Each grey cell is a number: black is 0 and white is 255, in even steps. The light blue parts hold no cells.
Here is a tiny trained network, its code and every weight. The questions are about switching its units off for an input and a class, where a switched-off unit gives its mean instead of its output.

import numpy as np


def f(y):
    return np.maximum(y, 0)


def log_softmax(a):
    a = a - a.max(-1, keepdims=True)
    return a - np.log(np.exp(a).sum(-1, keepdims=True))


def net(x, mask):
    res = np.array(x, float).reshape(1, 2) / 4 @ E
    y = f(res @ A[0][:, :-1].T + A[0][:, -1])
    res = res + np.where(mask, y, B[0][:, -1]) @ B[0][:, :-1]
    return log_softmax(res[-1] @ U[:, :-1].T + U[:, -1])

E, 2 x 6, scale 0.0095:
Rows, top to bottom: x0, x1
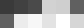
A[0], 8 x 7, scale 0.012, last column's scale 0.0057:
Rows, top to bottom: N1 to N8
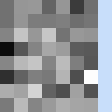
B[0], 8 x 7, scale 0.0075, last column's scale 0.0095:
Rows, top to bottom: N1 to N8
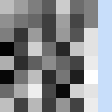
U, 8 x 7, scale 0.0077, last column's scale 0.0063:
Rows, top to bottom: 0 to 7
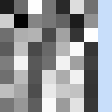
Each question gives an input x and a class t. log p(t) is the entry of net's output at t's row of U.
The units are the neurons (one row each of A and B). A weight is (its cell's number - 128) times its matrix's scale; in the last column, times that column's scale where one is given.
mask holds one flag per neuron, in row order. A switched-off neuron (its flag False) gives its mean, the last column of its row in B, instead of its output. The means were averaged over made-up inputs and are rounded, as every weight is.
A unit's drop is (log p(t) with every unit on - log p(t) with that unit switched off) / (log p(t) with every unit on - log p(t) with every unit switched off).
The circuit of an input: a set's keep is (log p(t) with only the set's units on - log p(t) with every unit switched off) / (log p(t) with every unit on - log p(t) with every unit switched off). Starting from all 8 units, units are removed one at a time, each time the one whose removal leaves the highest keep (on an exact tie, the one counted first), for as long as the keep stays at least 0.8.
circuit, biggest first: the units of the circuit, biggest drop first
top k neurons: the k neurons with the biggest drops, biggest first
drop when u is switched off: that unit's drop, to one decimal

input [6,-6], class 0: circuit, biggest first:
N4, N5
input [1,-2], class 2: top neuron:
N5
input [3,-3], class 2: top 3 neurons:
N7, N5, N6
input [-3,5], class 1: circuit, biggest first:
N5, N8
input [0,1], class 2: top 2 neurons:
N4, N5
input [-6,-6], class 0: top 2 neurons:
N7, N5
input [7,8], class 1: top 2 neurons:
N5, N8
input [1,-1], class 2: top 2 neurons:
N4, N7
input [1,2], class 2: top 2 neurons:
N7, N4
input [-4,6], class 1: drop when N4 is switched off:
0.1
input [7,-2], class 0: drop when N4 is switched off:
0.5
